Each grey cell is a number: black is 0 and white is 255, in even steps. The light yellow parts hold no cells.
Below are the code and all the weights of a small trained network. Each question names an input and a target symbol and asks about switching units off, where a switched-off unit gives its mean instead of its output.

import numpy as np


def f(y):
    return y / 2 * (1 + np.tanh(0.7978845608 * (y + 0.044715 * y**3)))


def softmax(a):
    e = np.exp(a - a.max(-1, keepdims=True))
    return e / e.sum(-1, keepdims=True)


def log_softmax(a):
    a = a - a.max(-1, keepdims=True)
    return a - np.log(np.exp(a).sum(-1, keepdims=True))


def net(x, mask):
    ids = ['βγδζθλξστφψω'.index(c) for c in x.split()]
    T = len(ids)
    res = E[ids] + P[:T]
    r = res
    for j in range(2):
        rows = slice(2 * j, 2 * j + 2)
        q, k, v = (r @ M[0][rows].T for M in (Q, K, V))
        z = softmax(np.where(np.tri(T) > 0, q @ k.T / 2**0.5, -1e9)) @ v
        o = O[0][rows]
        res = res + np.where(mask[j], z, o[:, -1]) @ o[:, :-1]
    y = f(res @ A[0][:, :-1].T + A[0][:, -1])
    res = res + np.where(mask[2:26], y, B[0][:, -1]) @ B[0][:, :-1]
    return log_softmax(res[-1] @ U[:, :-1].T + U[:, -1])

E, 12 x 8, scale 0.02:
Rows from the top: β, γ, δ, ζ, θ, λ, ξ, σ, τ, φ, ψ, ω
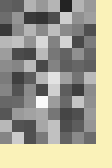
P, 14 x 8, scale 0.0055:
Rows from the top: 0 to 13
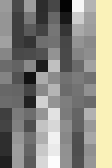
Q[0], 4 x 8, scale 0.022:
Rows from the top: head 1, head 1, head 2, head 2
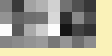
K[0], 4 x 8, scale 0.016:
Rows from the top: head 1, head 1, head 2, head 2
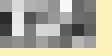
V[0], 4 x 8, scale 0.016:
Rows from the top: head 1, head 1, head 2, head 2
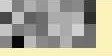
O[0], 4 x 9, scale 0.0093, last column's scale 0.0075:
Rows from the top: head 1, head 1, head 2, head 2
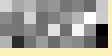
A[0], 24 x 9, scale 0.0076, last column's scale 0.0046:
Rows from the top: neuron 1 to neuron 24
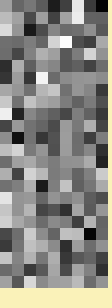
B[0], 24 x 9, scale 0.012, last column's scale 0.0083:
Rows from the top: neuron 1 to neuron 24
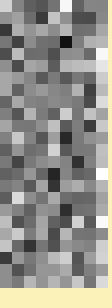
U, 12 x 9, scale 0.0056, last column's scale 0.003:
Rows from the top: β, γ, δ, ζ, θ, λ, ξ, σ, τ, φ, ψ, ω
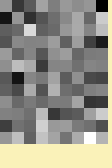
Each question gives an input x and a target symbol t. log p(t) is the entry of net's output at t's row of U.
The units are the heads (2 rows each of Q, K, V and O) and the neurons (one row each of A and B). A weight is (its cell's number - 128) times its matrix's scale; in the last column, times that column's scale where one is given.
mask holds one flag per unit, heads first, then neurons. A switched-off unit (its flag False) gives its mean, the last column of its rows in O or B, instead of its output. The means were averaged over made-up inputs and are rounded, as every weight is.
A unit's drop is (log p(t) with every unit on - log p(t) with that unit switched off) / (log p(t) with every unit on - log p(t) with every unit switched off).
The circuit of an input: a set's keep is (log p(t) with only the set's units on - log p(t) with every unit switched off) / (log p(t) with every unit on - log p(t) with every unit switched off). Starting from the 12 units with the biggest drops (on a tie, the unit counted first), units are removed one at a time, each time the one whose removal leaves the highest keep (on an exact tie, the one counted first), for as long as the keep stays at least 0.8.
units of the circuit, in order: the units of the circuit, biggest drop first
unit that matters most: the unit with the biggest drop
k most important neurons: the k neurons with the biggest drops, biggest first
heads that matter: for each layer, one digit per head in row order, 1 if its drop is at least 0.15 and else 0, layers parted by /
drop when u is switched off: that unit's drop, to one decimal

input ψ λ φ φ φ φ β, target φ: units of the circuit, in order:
[head 2]
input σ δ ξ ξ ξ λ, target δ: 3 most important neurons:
[neuron 24; neuron 10; neuron 15]
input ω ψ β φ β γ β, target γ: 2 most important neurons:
[neuron 5; neuron 19]
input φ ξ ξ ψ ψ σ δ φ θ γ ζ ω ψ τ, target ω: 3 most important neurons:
[neuron 15; neuron 21; neuron 11]
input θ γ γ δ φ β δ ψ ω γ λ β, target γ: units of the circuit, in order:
[neuron 5; head 1]
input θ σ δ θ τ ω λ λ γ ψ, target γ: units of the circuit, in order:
[head 1; neuron 5]
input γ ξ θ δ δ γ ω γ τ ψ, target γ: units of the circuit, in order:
[neuron 5; head 1]
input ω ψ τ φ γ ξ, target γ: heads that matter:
10
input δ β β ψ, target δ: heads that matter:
11
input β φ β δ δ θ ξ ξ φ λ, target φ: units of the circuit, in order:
[head 2; neuron 16]
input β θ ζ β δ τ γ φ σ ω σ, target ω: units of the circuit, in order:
[head 2; neuron 15]
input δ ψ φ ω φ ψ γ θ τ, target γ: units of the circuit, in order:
[head 1; neuron 5]
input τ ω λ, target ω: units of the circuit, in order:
[head 2; neuron 15; head 1]
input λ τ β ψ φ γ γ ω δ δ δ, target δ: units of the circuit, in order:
[head 1; neuron 24]
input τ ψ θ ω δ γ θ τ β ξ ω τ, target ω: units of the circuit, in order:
[head 1]
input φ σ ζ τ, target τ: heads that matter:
11
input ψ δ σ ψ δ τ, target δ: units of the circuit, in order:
[head 1; neuron 24; neuron 15]
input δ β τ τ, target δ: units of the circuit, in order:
[head 1; head 2; neuron 24; neuron 15]
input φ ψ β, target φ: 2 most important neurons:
[neuron 6; neuron 24]
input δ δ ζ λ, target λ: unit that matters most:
head 1
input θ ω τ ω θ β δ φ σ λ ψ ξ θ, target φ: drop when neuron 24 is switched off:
0.2
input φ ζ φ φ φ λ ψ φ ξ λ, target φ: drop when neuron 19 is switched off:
0.2
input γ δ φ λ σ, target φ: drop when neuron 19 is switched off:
0.1
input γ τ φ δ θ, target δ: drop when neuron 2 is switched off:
0.0
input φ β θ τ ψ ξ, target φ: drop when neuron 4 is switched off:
0.2
